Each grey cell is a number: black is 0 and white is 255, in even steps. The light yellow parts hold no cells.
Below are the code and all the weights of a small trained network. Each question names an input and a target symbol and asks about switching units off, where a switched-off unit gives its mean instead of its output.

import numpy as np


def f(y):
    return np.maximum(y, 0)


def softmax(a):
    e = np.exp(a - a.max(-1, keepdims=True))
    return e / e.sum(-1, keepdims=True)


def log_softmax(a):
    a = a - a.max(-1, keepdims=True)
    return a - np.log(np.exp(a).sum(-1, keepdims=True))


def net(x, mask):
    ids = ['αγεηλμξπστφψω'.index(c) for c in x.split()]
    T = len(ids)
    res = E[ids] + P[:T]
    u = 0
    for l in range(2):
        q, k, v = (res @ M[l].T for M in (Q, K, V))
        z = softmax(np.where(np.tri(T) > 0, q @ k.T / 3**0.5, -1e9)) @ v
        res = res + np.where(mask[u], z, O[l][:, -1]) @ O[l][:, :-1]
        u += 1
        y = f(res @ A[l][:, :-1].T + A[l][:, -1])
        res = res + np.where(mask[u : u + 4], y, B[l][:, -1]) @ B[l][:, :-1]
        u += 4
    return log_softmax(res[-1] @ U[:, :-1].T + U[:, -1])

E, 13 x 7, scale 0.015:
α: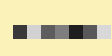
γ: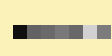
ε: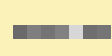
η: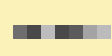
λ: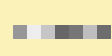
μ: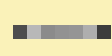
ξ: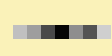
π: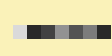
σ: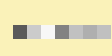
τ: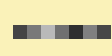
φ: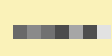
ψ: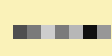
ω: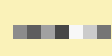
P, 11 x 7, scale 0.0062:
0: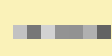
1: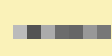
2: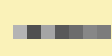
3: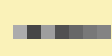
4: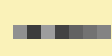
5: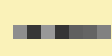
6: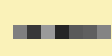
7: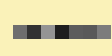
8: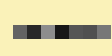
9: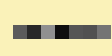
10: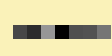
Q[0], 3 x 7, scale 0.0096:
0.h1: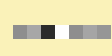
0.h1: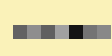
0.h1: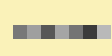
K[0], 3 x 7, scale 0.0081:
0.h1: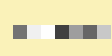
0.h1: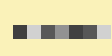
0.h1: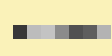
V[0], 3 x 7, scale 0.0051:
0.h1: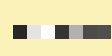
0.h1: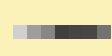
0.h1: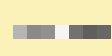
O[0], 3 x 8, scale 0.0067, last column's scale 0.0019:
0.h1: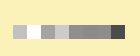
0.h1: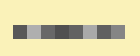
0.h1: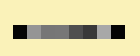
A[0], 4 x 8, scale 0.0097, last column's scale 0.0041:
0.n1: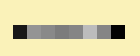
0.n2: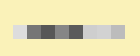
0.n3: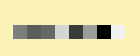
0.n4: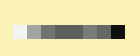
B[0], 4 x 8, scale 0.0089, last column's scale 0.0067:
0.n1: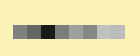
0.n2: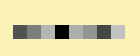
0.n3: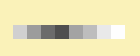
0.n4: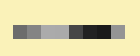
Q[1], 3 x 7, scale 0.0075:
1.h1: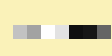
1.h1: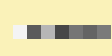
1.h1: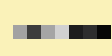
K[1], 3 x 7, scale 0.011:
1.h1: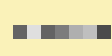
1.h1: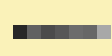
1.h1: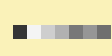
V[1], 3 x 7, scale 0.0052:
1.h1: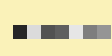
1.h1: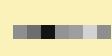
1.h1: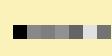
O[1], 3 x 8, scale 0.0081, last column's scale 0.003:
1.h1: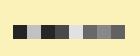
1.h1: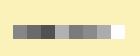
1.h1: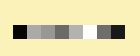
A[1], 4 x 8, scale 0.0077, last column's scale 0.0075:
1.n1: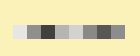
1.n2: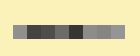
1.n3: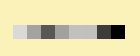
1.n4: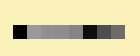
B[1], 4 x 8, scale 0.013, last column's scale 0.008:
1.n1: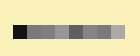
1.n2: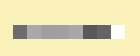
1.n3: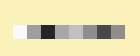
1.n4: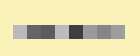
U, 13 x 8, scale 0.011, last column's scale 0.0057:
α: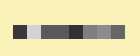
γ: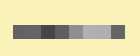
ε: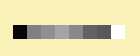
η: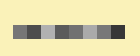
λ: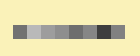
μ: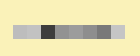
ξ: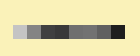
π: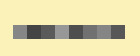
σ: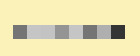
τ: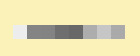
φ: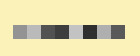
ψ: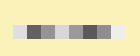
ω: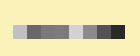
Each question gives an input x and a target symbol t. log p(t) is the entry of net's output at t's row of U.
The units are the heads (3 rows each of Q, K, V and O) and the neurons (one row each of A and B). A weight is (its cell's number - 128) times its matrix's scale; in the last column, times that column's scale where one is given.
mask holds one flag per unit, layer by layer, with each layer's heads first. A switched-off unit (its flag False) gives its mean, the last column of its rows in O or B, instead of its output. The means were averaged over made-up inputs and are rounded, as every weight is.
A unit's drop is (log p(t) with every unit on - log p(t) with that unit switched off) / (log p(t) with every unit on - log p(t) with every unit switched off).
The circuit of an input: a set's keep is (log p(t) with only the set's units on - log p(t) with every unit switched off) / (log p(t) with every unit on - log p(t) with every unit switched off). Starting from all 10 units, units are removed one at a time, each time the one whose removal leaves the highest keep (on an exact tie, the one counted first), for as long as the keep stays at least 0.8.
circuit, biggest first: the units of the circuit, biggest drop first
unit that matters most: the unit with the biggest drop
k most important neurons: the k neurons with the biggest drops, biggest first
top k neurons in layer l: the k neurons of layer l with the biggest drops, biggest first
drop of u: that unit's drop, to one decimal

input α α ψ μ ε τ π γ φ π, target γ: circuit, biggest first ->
(0.n3 1.n1)
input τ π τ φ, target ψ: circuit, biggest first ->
(1.h1)
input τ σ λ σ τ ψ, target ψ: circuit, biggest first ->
(1.n4 0.n3)
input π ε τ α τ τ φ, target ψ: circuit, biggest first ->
(1.h1 0.n3)
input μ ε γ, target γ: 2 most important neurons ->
(0.n1 0.n3)
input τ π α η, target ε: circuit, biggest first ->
(0.h1 1.n2)
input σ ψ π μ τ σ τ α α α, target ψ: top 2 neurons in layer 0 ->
(0.n3 0.n4)
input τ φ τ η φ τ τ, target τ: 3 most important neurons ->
(0.n3 1.n2 1.n1)
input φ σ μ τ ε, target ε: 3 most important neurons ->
(1.n1 0.n3 0.n2)
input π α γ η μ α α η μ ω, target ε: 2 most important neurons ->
(0.n3 1.n2)
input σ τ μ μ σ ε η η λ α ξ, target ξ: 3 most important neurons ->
(0.n4 1.n4 0.n3)
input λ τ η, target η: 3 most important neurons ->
(0.n2 0.n3 1.n2)
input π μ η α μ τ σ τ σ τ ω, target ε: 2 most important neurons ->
(1.n2 0.n3)
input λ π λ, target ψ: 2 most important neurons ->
(0.n3 1.n2)
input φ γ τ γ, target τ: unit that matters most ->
0.h1
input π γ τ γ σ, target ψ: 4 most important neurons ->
(0.n3 0.n2 1.n1 1.n2)
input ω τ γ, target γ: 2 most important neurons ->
(0.n1 1.n2)
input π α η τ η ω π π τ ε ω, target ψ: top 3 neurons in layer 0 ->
(0.n3 0.n2 0.n4)
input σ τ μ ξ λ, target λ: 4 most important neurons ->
(0.n4 0.n3 0.n1 0.n2)
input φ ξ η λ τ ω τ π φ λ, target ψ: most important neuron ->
(0.n3)
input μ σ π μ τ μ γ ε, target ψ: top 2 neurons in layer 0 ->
(0.n3 0.n4)
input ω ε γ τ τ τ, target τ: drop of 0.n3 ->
0.6
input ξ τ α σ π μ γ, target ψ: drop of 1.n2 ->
0.6
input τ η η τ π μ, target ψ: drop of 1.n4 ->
-0.1
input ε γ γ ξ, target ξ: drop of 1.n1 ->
0.1
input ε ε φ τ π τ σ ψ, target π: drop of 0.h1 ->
0.4
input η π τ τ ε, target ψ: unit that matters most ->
1.h1
